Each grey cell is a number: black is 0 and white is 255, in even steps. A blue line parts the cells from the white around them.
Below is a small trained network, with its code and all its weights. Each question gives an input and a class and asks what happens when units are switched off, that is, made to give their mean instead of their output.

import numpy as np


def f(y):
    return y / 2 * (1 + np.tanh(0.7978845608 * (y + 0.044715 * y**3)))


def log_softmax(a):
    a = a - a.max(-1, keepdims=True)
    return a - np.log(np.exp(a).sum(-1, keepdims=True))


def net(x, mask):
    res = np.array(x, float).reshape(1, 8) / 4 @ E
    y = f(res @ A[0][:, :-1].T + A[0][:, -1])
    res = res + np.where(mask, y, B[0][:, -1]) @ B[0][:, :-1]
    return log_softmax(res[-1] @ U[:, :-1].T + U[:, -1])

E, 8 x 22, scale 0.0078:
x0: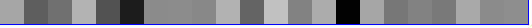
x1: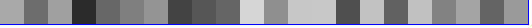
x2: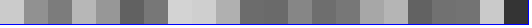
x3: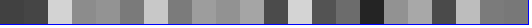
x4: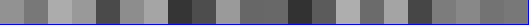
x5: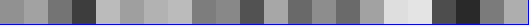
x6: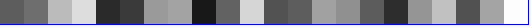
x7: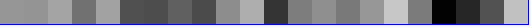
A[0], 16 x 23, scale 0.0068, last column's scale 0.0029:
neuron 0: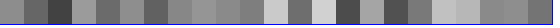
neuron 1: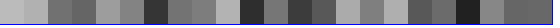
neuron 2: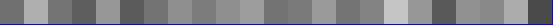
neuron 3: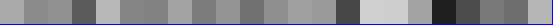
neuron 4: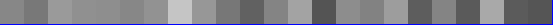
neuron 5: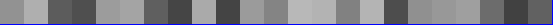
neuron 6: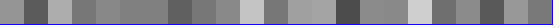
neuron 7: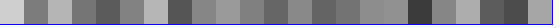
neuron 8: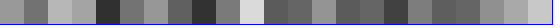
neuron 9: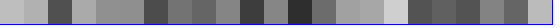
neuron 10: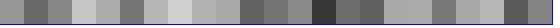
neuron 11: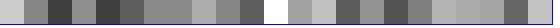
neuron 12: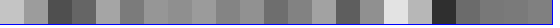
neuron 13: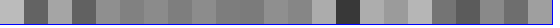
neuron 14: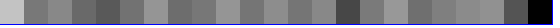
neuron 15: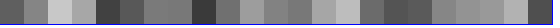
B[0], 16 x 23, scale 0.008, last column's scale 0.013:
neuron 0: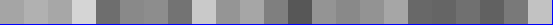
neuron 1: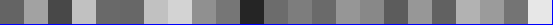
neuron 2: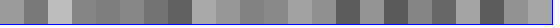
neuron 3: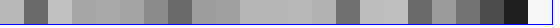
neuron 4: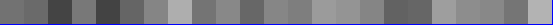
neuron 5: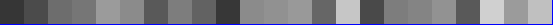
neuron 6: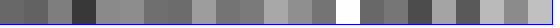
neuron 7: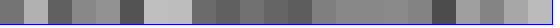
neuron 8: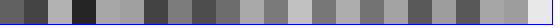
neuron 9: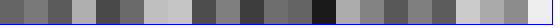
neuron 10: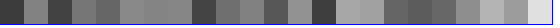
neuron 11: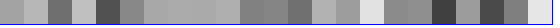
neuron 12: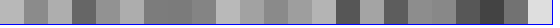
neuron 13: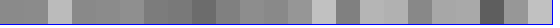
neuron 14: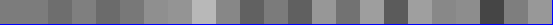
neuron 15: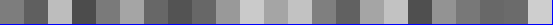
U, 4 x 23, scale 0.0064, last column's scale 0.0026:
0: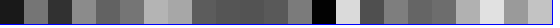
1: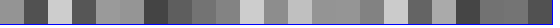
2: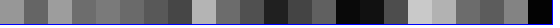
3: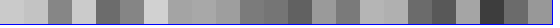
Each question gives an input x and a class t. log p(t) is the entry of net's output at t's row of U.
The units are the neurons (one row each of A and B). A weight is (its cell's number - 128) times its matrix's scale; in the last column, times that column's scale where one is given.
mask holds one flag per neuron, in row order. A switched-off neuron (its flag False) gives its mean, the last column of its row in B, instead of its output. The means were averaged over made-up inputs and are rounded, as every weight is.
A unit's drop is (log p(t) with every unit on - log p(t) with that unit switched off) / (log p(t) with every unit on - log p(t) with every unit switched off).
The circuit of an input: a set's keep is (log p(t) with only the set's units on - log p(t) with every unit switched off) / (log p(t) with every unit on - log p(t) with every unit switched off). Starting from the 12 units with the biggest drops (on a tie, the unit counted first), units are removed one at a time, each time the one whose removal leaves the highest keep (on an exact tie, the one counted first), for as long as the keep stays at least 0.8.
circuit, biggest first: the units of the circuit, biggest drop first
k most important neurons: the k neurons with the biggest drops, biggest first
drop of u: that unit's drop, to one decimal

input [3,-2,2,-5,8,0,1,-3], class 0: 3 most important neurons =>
(neuron 9; neuron 3; neuron 12)
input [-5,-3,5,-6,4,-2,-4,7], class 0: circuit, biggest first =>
(neuron 9)
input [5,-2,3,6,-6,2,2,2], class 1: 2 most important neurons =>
(neuron 1; neuron 9)
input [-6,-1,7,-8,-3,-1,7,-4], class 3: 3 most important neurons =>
(neuron 10; neuron 5; neuron 0)
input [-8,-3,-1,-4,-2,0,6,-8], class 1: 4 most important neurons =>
(neuron 9; neuron 1; neuron 15; neuron 10)
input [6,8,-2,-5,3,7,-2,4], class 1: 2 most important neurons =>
(neuron 6; neuron 3)
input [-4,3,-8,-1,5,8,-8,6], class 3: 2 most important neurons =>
(neuron 1; neuron 8)
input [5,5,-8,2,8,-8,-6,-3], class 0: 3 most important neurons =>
(neuron 7; neuron 5; neuron 3)
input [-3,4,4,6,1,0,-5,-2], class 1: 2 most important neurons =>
(neuron 9; neuron 1)
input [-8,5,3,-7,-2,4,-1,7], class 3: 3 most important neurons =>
(neuron 1; neuron 9; neuron 8)
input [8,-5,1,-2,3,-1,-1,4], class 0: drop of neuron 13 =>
0.3
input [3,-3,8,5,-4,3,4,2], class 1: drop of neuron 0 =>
0.2
